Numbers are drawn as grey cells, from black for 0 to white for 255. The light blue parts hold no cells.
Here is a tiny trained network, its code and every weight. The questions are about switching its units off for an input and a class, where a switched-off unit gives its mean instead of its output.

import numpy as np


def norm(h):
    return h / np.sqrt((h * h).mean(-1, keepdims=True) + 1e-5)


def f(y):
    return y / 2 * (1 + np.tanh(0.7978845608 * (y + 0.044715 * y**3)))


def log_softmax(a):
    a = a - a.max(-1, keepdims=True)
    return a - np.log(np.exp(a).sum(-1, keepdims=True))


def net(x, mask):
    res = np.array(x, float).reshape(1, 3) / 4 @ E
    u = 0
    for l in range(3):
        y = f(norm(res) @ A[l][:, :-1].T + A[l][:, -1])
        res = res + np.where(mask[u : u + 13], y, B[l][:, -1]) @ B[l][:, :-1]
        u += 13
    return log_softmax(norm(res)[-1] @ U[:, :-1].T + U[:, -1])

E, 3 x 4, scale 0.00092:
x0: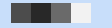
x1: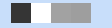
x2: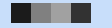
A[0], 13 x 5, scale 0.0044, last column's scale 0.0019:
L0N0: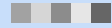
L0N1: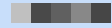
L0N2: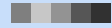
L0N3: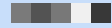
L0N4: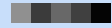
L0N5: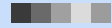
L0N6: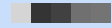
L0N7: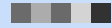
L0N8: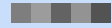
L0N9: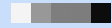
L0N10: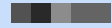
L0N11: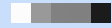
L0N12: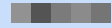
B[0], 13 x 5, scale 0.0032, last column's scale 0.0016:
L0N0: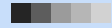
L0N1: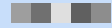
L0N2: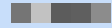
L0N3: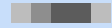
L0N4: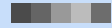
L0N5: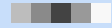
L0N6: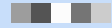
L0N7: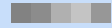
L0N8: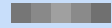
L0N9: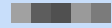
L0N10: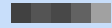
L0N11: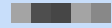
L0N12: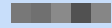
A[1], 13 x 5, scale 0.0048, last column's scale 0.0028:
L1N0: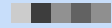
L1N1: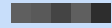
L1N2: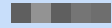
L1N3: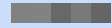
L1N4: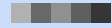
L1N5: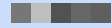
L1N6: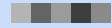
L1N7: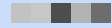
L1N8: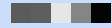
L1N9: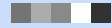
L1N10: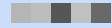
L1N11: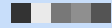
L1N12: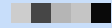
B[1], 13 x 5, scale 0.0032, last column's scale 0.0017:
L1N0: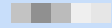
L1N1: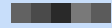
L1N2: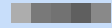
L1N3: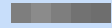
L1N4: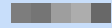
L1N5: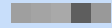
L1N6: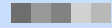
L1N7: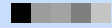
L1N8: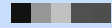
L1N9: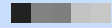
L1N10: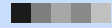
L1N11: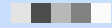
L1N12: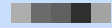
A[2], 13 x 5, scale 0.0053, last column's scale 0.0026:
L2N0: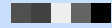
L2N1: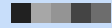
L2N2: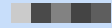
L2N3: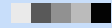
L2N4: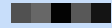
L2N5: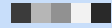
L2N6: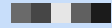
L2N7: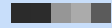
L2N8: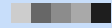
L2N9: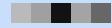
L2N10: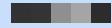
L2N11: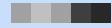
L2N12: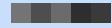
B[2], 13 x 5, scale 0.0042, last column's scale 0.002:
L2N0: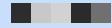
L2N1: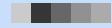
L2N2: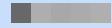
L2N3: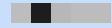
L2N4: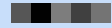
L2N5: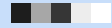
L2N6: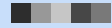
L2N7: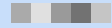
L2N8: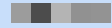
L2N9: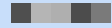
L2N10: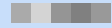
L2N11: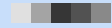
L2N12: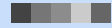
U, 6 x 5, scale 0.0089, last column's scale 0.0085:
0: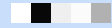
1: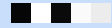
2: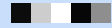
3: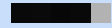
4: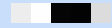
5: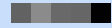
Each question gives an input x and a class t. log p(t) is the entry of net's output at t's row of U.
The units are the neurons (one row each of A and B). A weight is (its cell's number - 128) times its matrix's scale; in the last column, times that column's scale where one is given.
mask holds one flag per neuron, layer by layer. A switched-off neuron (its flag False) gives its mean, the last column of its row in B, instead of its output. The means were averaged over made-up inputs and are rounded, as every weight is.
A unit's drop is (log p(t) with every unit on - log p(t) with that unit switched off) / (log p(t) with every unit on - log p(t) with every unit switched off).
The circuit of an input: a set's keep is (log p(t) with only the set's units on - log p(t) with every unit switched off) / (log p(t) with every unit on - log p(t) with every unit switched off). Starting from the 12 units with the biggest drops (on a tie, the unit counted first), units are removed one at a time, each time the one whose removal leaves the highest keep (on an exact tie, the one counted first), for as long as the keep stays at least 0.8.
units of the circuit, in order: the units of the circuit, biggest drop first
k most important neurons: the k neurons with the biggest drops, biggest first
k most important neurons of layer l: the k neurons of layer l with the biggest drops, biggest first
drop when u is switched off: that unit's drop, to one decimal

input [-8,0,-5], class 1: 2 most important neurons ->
L1N7; L1N11
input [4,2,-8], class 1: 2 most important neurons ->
L1N11; L1N9
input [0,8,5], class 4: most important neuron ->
L1N11
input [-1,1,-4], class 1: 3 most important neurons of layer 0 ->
L0N0; L0N7; L0N10
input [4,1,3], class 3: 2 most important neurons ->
L0N10; L2N4
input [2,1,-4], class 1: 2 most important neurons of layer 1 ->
L1N11; L1N9
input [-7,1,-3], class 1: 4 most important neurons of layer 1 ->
L1N7; L1N12; L1N10; L1N11
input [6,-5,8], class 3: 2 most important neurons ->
L0N10; L2N4
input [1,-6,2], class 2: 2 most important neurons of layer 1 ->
L1N8; L1N11
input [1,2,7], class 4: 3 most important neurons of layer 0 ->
L0N0; L0N11; L0N9
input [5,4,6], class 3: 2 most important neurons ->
L0N6; L1N0
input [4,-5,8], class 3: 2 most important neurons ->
L0N10; L2N4
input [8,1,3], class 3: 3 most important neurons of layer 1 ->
L1N0; L1N6; L1N1
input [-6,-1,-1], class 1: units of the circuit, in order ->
L1N11
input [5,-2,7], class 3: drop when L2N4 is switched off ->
0.1
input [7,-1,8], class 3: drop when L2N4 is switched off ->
0.1
